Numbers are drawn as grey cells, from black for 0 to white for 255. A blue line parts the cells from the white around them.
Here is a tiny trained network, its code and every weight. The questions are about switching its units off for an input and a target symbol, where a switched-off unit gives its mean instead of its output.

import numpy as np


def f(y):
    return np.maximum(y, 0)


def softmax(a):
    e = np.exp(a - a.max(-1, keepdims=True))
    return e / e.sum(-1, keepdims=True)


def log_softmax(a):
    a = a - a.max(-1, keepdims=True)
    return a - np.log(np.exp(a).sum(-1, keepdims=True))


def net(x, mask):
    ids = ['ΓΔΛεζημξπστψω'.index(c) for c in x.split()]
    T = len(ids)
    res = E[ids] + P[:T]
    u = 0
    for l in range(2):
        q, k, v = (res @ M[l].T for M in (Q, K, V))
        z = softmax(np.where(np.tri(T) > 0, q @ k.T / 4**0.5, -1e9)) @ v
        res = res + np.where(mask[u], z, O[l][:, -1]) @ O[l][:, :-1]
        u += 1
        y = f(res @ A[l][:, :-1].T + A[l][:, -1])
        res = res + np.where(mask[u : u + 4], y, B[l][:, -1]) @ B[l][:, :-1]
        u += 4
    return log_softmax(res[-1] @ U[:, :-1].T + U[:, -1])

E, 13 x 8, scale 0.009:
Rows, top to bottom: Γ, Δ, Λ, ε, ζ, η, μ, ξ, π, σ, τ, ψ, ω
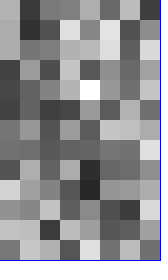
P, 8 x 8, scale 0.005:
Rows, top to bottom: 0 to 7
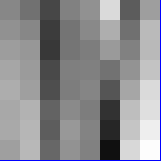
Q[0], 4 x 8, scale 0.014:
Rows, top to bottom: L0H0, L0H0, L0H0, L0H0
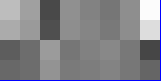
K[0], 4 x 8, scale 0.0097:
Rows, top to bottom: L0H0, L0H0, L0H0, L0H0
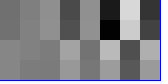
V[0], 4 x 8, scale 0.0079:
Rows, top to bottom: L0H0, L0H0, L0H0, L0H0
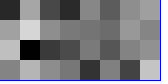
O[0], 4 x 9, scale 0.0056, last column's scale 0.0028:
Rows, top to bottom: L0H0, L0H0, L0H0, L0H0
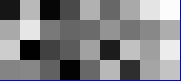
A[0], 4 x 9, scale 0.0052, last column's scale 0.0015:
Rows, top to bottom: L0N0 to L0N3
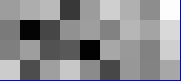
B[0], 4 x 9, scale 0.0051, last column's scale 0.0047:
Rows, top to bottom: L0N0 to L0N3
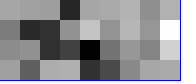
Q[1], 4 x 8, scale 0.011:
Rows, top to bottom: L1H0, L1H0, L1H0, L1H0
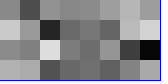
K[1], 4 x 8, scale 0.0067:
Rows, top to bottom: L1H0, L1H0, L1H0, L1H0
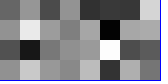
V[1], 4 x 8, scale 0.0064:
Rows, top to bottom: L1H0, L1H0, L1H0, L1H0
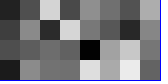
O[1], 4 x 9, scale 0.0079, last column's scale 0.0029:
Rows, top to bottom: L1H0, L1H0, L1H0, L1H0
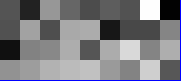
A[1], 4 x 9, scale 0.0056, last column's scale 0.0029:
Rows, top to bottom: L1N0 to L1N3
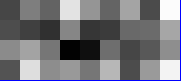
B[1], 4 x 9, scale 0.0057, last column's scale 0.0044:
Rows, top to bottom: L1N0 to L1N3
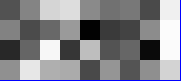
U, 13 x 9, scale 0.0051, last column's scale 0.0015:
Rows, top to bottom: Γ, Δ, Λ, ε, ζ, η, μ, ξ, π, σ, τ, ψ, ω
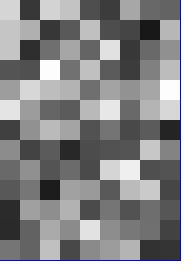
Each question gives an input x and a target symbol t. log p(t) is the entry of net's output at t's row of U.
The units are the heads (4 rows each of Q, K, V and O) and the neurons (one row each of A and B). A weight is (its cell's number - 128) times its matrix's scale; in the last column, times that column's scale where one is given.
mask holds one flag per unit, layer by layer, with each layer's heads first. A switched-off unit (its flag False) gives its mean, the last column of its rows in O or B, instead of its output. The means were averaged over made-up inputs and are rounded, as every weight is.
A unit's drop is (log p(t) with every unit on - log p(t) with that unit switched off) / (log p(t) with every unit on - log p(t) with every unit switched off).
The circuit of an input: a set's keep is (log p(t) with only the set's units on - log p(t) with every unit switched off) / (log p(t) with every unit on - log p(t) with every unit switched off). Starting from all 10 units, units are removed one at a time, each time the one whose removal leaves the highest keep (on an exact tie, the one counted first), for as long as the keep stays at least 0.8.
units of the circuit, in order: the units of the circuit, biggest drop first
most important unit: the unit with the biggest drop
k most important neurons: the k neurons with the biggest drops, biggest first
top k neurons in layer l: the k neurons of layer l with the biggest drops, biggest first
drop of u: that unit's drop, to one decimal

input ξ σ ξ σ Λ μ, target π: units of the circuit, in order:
[L1H0, L0N2, L0H0]
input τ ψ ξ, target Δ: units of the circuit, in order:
[L1H0]
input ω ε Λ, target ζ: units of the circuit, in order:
[L0H0, L1N3, L1H0]
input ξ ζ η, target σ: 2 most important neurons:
[L1N2, L0N1]
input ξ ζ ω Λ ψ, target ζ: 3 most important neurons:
[L1N3, L0N0, L0N1]
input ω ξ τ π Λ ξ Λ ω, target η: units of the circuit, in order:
[L1H0, L0N0, L1N2]
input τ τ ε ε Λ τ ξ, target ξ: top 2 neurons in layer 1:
[L1N1, L1N0]
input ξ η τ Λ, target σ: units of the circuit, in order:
[L0H0, L0N1]
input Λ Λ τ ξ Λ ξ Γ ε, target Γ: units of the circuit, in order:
[L0H0, L0N3]
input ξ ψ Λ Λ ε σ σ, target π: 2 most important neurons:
[L0N2, L0N0]
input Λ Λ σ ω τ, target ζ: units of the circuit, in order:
[L0H0, L1N3, L1H0, L0N0]
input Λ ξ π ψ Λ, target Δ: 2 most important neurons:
[L0N1, L0N0]
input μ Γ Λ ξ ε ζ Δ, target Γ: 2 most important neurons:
[L0N3, L1N0]
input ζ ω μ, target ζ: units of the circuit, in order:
[L0H0, L1H0, L1N3]
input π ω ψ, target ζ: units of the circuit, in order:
[L0H0, L1N3, L1H0, L0N0]
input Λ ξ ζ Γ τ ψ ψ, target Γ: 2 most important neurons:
[L0N3, L1N0]
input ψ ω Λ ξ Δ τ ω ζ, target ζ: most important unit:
L0H0
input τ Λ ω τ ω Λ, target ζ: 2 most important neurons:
[L1N3, L0N1]
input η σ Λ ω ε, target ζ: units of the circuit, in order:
[L0H0, L1H0, L1N3]
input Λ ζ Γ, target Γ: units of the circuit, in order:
[L0H0, L0N3]
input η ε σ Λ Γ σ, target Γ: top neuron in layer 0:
[L0N3]
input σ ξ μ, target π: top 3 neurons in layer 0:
[L0N2, L0N1, L0N0]
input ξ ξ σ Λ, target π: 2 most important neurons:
[L0N2, L0N1]
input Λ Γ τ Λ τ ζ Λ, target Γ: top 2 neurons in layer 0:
[L0N3, L0N0]
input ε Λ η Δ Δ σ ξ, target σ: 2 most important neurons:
[L1N2, L0N1]
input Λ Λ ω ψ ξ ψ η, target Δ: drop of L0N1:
0.1
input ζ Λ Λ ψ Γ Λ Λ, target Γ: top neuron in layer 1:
[L1N0]
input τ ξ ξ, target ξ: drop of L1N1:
0.2
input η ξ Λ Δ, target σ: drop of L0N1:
0.2
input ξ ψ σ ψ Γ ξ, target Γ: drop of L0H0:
1.1
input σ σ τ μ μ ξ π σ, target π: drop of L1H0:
0.9
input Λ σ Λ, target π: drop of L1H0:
1.1
